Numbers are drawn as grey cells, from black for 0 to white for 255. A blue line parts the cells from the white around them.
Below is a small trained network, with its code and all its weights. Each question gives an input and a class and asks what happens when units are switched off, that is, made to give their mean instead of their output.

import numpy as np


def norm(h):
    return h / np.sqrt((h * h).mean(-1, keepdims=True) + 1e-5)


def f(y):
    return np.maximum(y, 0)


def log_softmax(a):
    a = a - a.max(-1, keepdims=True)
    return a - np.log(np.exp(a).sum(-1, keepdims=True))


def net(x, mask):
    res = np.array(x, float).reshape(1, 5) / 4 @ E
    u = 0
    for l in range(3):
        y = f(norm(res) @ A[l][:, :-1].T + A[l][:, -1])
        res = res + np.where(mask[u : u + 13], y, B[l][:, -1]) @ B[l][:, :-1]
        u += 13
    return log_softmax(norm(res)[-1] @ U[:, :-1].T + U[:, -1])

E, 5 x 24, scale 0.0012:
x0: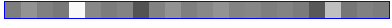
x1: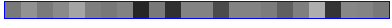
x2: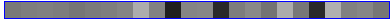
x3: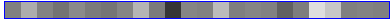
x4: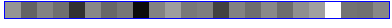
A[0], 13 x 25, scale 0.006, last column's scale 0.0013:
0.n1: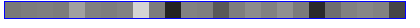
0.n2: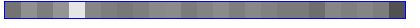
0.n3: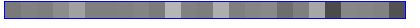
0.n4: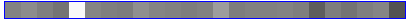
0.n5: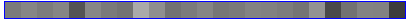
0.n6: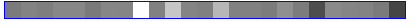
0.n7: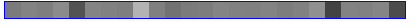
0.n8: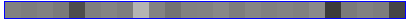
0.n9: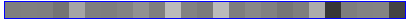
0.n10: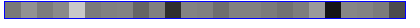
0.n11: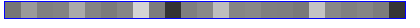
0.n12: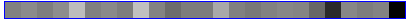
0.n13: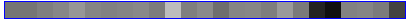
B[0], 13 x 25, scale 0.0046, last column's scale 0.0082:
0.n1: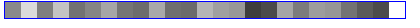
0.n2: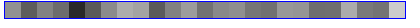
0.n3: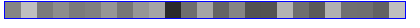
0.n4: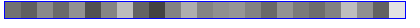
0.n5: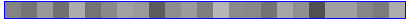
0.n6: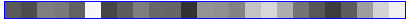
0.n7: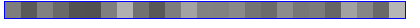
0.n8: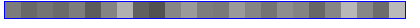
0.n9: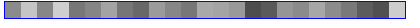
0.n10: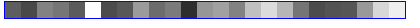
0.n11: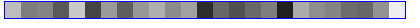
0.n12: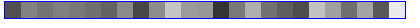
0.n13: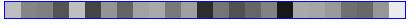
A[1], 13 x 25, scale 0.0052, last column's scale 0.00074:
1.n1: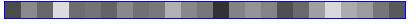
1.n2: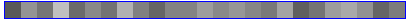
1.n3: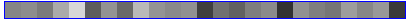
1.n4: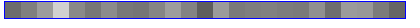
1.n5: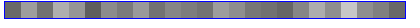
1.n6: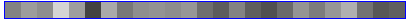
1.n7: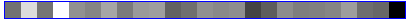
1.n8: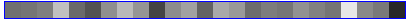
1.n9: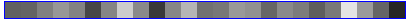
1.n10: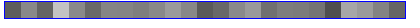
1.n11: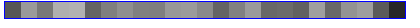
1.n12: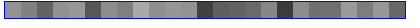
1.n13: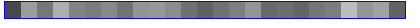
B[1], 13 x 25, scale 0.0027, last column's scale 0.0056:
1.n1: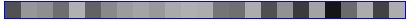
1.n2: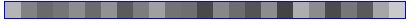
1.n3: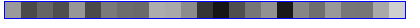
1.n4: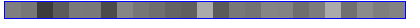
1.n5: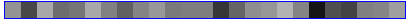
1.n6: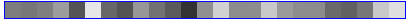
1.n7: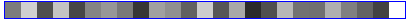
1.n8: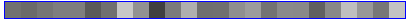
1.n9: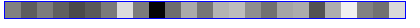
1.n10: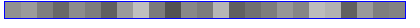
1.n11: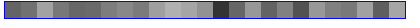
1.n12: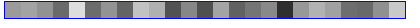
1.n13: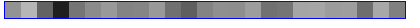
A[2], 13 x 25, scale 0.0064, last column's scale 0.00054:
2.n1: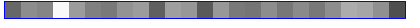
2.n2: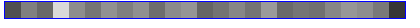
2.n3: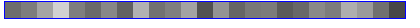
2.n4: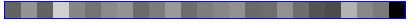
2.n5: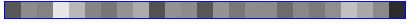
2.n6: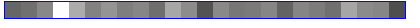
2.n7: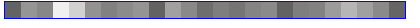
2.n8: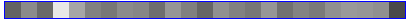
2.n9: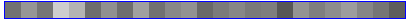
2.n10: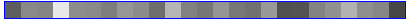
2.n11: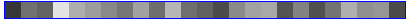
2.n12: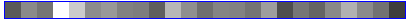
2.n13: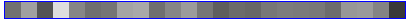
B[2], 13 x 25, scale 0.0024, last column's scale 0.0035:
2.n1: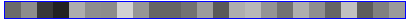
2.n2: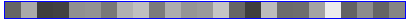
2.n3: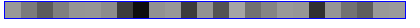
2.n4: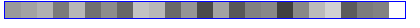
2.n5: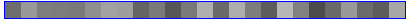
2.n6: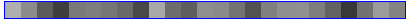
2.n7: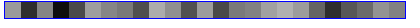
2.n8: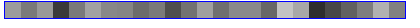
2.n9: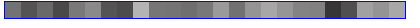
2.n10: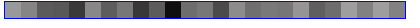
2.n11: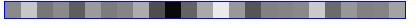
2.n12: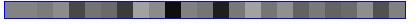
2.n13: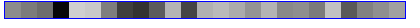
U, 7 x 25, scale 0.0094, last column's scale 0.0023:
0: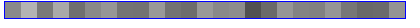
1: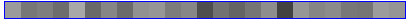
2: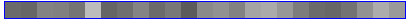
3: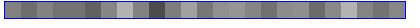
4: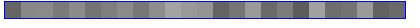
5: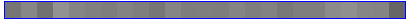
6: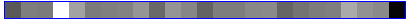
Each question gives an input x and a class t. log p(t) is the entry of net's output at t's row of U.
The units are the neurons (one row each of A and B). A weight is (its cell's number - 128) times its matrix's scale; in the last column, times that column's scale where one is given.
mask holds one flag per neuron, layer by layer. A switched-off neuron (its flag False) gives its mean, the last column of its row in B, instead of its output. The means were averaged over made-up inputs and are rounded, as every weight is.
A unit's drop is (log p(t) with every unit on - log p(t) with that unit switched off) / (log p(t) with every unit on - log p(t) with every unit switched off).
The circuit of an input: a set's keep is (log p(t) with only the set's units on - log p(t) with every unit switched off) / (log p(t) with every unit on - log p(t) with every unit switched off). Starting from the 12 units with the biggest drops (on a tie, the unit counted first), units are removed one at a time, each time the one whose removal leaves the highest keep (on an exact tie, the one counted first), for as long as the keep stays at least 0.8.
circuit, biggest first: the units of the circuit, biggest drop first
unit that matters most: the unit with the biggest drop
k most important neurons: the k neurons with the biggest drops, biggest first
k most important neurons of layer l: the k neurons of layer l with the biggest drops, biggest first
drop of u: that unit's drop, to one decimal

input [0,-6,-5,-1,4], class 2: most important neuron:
0.n1
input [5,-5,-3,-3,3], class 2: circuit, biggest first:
0.n1, 0.n11
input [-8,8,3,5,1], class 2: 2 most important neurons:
0.n10, 0.n4
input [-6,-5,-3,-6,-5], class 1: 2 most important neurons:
0.n13, 0.n4
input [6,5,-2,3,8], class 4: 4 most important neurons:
0.n10, 0.n6, 0.n11, 0.n13
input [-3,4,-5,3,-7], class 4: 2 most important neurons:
0.n12, 0.n1
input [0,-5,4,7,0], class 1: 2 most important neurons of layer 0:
0.n11, 0.n10
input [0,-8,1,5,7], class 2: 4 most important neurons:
0.n1, 0.n11, 0.n13, 0.n12
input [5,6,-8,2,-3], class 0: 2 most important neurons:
0.n9, 0.n3
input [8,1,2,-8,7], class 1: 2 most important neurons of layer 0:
0.n1, 0.n4
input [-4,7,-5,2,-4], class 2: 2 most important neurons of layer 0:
0.n10, 0.n1
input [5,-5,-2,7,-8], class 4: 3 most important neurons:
0.n12, 0.n13, 0.n10
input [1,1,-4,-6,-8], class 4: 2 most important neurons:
0.n12, 0.n11
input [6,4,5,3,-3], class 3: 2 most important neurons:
0.n4, 0.n2
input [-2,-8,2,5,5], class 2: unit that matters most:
0.n13
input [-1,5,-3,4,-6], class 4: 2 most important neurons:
0.n12, 0.n6
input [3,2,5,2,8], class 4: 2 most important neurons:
0.n10, 0.n6
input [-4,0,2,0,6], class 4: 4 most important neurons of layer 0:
0.n10, 0.n6, 0.n11, 0.n13
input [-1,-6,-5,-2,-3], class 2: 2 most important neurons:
0.n6, 0.n1
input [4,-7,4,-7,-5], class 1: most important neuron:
0.n13
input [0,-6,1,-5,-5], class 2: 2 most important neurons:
0.n6, 0.n11
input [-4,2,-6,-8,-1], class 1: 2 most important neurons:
0.n13, 0.n1
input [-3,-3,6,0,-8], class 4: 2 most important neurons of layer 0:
0.n12, 0.n1
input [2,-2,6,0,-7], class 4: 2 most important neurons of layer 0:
0.n12, 0.n1
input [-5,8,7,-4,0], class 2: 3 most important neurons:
0.n10, 0.n9, 0.n3
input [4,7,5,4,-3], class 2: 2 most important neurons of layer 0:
0.n10, 0.n9
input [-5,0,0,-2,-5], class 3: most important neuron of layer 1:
1.n9
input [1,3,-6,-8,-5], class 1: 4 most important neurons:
0.n13, 0.n1, 1.n3, 0.n10
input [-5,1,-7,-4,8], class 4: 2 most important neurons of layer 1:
1.n1, 1.n7
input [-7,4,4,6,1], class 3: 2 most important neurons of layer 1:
1.n9, 1.n8
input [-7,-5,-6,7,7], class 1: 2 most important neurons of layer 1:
1.n7, 1.n9
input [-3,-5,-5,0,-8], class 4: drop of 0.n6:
0.2
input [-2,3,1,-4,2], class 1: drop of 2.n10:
0.0
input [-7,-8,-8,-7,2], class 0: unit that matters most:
0.n11
